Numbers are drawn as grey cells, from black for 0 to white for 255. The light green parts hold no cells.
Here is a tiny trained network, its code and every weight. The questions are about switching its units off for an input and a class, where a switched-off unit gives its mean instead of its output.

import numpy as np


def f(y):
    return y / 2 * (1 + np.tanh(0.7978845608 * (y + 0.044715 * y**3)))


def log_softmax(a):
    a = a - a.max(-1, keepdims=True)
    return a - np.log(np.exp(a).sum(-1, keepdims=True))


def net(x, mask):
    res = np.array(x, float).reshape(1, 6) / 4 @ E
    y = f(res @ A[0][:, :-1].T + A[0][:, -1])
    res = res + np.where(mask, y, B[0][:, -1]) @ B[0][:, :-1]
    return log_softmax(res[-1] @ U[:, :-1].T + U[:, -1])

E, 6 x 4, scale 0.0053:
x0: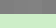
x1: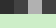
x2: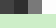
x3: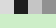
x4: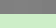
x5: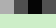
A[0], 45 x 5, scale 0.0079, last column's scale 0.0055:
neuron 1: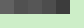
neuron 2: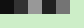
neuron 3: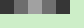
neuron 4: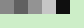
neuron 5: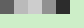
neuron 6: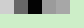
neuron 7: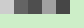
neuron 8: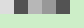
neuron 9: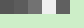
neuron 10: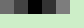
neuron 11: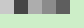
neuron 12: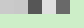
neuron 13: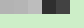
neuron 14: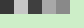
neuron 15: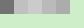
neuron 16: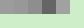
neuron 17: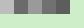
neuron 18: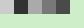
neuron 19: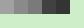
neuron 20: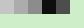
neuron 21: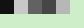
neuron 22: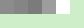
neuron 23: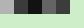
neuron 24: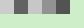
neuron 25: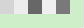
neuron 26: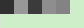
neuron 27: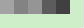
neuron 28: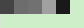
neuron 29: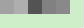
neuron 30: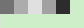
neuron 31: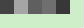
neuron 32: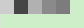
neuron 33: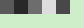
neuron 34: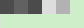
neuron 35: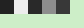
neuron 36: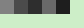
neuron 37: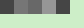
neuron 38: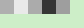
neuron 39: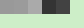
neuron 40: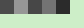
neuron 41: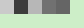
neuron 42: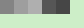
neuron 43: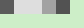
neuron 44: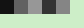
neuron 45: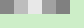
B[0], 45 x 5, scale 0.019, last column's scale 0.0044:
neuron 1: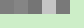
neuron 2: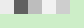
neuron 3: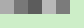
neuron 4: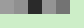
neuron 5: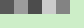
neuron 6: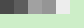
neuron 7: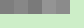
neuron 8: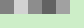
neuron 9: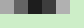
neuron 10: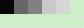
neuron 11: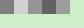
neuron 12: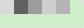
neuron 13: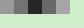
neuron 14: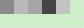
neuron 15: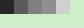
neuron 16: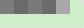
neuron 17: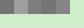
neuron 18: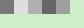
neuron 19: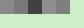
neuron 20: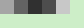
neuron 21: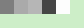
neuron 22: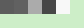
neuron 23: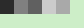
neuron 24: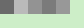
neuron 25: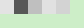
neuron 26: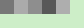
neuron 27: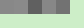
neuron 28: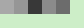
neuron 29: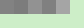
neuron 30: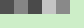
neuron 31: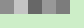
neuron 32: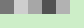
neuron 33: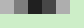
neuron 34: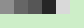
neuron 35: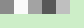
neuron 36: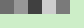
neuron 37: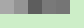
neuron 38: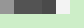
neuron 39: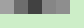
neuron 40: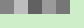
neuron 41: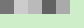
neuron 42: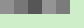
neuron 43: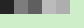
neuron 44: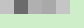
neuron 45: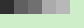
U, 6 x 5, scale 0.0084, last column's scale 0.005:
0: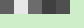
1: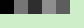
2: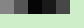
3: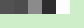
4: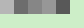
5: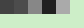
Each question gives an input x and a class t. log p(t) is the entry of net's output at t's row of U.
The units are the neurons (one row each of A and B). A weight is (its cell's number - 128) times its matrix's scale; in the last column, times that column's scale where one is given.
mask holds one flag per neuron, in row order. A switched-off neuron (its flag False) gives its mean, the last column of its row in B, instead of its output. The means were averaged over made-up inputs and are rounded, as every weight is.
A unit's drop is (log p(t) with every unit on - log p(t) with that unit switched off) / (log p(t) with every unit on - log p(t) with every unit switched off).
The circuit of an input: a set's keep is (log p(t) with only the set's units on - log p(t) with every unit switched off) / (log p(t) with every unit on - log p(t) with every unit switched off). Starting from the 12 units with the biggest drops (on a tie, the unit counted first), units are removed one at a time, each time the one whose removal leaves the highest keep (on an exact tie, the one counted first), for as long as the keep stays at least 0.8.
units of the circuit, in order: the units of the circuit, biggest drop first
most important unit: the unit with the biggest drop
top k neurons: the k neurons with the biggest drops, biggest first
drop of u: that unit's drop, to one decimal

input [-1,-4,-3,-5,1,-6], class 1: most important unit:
neuron 43
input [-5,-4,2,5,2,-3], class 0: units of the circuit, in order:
[neuron 8; neuron 32]
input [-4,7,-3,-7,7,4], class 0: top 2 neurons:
[neuron 21; neuron 35]
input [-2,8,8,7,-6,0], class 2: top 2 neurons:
[neuron 33; neuron 9]
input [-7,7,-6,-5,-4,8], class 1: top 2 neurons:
[neuron 10; neuron 23]
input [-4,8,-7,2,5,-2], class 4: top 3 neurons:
[neuron 2; neuron 44; neuron 34]
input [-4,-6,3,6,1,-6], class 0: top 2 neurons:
[neuron 8; neuron 32]
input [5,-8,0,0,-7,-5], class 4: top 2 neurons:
[neuron 25; neuron 12]
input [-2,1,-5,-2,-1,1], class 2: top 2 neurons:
[neuron 20; neuron 38]
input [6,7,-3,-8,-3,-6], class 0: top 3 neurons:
[neuron 21; neuron 35; neuron 25]
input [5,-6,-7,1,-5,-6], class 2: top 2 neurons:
[neuron 38; neuron 13]
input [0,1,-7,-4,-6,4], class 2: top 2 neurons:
[neuron 20; neuron 38]
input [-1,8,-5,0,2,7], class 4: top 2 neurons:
[neuron 2; neuron 44]
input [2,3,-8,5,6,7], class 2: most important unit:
neuron 20
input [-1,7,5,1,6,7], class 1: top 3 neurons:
[neuron 10; neuron 23; neuron 25]
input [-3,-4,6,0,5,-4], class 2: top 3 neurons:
[neuron 9; neuron 33; neuron 34]
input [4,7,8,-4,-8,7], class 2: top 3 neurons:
[neuron 34; neuron 33; neuron 9]
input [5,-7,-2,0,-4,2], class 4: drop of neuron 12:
0.3
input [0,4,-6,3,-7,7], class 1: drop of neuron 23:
0.2
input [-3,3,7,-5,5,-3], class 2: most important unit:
neuron 9
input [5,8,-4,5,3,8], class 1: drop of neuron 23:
0.3
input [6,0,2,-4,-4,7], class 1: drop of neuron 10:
0.5
